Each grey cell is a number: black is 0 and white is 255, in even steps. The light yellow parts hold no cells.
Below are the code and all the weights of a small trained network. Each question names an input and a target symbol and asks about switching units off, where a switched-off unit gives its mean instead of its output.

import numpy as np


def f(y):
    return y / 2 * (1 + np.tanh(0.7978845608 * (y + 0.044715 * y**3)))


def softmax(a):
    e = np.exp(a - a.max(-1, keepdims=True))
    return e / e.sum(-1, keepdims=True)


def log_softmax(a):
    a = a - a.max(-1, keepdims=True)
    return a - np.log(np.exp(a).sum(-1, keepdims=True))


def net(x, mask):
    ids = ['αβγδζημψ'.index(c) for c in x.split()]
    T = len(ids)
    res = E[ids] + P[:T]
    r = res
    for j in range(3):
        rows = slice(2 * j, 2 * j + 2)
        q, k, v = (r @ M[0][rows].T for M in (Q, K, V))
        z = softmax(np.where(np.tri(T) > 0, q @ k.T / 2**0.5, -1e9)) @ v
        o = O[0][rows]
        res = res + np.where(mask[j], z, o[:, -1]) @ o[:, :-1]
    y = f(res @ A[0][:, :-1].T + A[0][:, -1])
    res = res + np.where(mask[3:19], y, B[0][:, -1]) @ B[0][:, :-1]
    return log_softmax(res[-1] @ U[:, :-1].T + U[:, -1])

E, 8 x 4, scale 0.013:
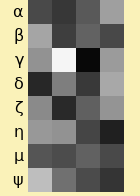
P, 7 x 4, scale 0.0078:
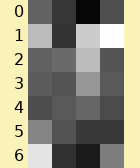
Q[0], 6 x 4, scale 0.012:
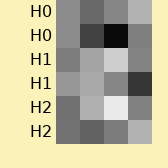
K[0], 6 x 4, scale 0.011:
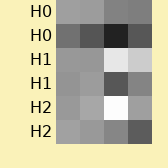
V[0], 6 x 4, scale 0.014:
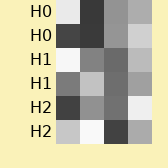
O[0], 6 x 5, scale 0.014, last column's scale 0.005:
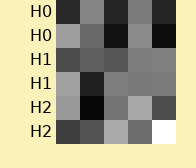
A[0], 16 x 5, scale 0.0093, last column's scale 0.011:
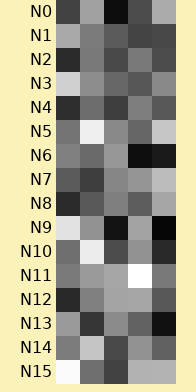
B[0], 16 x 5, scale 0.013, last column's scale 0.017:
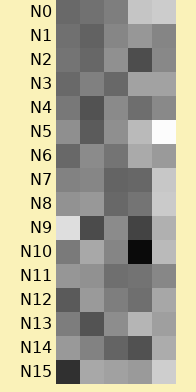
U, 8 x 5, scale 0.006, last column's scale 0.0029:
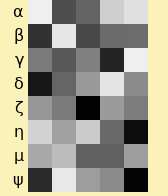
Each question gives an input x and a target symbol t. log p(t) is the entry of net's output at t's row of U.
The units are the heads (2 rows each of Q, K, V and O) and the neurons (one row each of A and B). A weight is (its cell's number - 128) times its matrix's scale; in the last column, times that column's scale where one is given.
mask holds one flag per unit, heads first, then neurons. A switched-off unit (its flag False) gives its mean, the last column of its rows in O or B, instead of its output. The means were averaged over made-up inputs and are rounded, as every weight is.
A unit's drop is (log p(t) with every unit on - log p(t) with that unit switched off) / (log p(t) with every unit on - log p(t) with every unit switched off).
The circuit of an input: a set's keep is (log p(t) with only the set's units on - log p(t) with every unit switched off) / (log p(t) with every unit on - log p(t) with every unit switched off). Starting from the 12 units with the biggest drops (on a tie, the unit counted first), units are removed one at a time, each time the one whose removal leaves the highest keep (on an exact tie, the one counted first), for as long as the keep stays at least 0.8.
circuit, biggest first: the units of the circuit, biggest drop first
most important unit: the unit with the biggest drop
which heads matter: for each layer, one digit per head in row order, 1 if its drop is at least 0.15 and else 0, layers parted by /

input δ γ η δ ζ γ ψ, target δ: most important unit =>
N15
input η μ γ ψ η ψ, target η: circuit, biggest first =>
(H0 N5 H2)
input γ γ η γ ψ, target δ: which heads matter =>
111
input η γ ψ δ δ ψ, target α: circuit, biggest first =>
(N15 N10)
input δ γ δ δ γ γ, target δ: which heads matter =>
011
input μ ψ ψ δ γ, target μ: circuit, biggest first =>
(H2 N10 H0)
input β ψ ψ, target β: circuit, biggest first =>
(H2 H0)
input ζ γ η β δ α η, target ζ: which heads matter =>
101
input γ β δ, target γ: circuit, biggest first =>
(N15 N0)
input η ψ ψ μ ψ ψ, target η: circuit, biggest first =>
(N5 H0 H2)
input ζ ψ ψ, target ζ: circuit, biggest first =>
(H0 H2)
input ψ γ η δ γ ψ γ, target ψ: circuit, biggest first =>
(H2 H0)
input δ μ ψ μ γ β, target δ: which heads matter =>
001
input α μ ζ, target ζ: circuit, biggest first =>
(H0)
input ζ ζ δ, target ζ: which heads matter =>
100
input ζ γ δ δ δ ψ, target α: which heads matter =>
101
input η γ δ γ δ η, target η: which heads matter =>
100
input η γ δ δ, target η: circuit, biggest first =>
(N15 H0 H1)
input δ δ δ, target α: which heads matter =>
101
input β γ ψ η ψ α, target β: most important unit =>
N10
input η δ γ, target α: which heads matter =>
000
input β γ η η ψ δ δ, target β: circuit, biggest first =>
(H2 H1)
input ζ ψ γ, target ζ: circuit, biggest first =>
(H0 N15)
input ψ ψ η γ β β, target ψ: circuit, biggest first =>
(H2 N9)
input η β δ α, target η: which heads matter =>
011
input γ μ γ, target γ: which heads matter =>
011
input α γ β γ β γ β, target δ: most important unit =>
N15
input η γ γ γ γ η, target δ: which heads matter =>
001
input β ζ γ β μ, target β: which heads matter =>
111
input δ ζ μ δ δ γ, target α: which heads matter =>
101
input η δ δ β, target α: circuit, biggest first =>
(N15 N10)
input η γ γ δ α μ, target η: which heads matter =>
110
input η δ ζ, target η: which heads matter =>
011
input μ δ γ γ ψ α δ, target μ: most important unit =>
H2
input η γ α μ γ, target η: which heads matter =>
101
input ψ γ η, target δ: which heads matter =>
001
